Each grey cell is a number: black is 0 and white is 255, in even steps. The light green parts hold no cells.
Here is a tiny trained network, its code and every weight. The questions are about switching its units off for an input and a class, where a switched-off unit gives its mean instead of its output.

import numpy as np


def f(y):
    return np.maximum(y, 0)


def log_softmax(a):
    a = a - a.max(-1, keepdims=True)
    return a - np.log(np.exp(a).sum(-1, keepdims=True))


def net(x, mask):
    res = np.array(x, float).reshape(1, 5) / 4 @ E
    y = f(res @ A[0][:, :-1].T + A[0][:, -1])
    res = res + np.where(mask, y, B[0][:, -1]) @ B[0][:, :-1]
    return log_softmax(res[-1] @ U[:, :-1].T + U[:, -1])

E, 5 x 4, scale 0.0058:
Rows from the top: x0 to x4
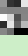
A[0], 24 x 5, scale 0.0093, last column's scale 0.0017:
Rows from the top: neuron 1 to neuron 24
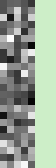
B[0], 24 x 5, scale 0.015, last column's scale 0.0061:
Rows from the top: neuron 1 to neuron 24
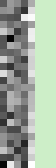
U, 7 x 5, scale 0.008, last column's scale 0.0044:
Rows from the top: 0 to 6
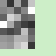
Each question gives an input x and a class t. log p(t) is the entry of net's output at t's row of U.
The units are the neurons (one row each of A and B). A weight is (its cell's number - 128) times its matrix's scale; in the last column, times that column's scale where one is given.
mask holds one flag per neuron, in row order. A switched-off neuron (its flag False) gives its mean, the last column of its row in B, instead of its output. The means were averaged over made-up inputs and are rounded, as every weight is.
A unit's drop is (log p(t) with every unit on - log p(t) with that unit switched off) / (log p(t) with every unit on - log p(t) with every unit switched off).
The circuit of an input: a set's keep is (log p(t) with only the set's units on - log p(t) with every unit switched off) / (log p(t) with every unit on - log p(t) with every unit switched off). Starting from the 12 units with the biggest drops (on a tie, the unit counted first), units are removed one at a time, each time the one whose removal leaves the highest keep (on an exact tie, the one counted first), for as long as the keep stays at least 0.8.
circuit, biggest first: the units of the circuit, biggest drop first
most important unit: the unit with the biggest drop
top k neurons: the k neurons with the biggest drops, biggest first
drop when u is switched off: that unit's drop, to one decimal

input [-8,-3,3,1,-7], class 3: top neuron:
neuron 22
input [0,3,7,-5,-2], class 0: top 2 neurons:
neuron 21; neuron 10
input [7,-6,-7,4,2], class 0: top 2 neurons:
neuron 17; neuron 9
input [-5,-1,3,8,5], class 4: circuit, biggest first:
neuron 6; neuron 19
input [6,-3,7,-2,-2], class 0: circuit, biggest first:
neuron 6; neuron 21
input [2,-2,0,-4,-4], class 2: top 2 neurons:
neuron 24; neuron 6
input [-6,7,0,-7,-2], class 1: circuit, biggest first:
neuron 3; neuron 6
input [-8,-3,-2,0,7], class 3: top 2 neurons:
neuron 5; neuron 22
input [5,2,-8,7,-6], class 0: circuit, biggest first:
neuron 9; neuron 17
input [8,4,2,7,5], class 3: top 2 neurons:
neuron 11; neuron 9
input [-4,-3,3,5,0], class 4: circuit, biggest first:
neuron 6; neuron 9
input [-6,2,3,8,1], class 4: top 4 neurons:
neuron 6; neuron 19; neuron 11; neuron 9
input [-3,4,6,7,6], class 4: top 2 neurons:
neuron 6; neuron 24
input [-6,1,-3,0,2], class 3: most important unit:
neuron 5
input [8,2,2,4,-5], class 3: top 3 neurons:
neuron 11; neuron 9; neuron 3
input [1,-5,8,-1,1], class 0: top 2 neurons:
neuron 6; neuron 21
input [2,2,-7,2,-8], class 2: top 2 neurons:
neuron 24; neuron 6
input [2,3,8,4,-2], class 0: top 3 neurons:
neuron 6; neuron 21; neuron 3
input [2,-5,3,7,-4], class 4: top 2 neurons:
neuron 6; neuron 8
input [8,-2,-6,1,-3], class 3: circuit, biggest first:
neuron 9
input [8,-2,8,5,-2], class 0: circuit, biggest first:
neuron 6; neuron 21
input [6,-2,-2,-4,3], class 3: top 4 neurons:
neuron 9; neuron 11; neuron 6; neuron 24
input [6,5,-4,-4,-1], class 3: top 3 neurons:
neuron 9; neuron 11; neuron 6
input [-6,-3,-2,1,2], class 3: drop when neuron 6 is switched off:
0.1
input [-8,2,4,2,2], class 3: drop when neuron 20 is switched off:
0.0
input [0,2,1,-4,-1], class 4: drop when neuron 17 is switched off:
-0.1
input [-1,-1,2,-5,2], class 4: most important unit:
neuron 3
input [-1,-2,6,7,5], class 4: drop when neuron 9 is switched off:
0.2
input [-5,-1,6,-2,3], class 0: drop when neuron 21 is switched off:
0.2
